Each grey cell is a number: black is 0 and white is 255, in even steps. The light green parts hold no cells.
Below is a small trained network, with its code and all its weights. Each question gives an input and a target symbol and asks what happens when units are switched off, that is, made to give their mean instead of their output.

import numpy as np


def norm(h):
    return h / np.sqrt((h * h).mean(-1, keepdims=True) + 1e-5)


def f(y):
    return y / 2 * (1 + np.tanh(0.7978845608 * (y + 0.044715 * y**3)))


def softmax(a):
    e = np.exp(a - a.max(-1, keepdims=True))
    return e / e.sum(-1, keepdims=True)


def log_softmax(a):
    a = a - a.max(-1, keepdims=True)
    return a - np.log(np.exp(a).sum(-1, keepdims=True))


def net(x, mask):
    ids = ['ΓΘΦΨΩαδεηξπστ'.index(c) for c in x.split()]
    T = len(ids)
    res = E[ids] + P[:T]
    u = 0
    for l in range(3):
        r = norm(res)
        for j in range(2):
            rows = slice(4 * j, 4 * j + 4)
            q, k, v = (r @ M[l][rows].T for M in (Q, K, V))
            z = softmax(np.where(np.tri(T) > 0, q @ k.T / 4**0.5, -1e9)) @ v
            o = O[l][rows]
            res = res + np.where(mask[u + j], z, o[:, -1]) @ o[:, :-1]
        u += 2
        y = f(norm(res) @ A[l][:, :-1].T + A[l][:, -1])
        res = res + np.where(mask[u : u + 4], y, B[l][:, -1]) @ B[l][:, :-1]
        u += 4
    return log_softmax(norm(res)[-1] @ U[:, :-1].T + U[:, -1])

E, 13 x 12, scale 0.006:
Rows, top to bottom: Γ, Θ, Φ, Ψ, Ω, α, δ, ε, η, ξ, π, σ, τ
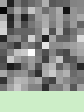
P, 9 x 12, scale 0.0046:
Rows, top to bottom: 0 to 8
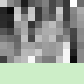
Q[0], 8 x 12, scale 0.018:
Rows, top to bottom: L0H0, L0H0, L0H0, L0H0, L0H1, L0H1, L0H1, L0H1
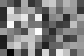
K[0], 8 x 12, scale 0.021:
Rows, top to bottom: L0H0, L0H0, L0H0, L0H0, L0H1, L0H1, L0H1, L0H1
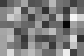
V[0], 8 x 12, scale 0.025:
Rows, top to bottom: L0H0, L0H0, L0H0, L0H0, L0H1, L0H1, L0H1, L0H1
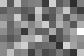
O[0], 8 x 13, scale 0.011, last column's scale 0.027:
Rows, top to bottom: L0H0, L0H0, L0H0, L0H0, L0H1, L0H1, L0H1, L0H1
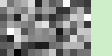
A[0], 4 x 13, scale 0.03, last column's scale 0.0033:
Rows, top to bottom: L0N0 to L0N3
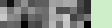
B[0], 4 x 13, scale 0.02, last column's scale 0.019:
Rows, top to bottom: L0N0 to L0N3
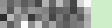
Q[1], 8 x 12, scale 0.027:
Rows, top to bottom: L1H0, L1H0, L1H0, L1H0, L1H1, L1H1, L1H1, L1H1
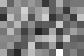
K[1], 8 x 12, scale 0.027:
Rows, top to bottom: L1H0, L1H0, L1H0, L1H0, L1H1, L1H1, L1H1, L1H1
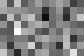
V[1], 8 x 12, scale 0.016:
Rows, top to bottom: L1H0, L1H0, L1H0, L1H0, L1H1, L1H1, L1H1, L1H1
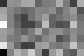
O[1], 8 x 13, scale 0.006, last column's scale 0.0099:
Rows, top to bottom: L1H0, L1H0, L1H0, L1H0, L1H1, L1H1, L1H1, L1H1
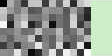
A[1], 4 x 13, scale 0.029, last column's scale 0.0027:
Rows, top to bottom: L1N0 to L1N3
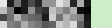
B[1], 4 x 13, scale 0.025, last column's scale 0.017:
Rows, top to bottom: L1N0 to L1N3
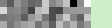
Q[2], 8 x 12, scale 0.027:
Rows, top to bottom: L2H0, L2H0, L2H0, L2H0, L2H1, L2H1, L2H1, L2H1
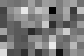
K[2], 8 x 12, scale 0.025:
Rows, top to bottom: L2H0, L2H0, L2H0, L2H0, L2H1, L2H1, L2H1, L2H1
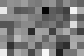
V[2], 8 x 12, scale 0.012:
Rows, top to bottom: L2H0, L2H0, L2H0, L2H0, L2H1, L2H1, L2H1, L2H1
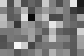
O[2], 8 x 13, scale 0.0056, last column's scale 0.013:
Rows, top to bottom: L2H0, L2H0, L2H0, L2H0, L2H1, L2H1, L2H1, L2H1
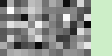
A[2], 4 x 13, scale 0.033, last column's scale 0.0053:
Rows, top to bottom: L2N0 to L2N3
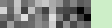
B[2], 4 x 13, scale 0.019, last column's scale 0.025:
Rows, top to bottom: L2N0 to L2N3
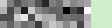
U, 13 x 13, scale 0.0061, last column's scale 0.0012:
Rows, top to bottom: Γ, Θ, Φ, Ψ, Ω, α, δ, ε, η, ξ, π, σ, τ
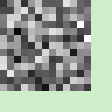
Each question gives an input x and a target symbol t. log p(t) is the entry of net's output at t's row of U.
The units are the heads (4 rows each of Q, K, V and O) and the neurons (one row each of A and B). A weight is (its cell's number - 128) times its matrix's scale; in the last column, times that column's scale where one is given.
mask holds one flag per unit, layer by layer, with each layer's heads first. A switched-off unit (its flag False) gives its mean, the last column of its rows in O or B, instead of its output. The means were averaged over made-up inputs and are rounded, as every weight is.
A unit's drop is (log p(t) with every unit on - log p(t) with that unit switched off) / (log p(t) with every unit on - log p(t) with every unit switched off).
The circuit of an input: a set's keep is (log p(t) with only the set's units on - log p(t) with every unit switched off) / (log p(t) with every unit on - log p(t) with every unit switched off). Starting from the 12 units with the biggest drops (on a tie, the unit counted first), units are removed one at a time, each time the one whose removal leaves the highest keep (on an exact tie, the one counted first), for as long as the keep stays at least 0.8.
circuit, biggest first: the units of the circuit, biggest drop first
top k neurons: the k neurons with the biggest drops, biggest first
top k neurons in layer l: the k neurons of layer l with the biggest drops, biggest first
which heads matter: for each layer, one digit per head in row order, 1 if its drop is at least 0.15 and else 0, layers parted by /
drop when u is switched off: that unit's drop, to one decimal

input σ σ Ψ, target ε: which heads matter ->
01 / 00 / 00
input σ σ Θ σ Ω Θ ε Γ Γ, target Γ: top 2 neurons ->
(L0N0, L1N0)
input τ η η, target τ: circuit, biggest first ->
(L0H0, L0N3, L0H1)
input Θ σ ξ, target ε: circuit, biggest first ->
(L0H1, L1N0, L0N0)
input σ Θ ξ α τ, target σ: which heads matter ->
10 / 00 / 00
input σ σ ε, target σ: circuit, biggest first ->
(L0H0)
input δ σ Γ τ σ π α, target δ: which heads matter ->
10 / 00 / 00
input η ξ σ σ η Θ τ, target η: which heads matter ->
01 / 00 / 00
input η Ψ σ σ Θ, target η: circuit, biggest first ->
(L0H1, L1N1, L0H0)
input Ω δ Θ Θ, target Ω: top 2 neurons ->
(L2N1, L2N3)
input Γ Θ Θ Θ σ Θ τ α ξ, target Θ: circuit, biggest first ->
(L0H1, L0N3, L2N2)
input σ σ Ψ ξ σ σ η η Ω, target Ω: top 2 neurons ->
(L0N0, L1N0)
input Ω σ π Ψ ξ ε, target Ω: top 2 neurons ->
(L2N1, L2N3)
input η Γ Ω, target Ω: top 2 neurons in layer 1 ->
(L1N1, L1N0)
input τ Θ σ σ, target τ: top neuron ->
(L0N3)
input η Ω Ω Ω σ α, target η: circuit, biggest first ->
(L0H1, L1N1, L0H0)
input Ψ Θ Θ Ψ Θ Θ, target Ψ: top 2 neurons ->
(L2N1, L1N0)
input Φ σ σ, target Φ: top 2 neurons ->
(L2N1, L2N3)
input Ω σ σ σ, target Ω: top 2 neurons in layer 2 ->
(L2N1, L2N3)
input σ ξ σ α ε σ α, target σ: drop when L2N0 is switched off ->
0.0
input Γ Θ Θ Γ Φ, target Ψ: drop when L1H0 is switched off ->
0.2
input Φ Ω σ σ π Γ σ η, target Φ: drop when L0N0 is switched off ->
0.1
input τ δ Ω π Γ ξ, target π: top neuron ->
(L0N2)
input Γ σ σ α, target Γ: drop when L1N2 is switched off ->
0.6
